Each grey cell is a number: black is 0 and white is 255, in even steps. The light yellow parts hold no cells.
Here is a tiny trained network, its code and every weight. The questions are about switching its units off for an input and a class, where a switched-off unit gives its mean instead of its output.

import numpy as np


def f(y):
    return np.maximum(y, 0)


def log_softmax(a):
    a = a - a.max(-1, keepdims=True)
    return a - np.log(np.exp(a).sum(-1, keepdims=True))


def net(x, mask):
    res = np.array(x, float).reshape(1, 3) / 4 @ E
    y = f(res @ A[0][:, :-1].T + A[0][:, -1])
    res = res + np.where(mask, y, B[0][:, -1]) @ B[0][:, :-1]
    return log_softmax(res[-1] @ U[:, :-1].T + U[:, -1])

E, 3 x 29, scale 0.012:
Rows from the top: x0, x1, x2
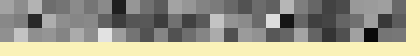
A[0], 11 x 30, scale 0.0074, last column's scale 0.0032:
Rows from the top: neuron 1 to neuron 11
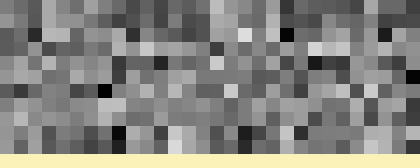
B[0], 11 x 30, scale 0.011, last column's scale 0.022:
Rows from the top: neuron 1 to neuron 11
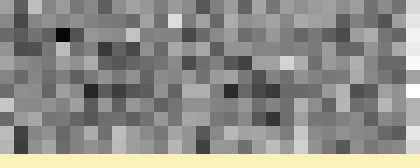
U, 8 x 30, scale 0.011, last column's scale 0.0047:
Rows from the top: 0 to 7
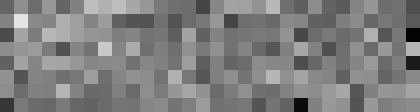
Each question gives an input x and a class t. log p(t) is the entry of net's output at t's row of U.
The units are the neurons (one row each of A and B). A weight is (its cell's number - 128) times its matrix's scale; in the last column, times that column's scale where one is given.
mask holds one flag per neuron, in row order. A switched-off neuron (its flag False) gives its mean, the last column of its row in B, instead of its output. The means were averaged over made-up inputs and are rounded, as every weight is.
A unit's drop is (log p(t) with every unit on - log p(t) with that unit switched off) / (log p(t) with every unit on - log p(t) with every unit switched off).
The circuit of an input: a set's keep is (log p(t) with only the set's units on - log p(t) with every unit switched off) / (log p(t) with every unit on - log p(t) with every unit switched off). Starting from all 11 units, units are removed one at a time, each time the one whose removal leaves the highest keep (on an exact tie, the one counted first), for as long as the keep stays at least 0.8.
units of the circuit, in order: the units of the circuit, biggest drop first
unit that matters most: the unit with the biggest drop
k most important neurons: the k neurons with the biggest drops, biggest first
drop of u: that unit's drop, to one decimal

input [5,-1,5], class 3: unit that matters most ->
neuron 7
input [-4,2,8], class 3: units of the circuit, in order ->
(neuron 4; neuron 9)
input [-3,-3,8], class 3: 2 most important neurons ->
(neuron 5; neuron 7)
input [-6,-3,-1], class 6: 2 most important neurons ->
(neuron 3; neuron 4)
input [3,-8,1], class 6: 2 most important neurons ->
(neuron 3; neuron 5)
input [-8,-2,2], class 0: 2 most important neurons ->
(neuron 7; neuron 5)
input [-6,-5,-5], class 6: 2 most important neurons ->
(neuron 3; neuron 4)
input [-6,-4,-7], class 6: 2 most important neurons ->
(neuron 4; neuron 3)
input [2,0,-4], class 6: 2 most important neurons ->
(neuron 3; neuron 7)
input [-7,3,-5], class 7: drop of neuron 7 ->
0.3
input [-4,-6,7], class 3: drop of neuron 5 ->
0.1
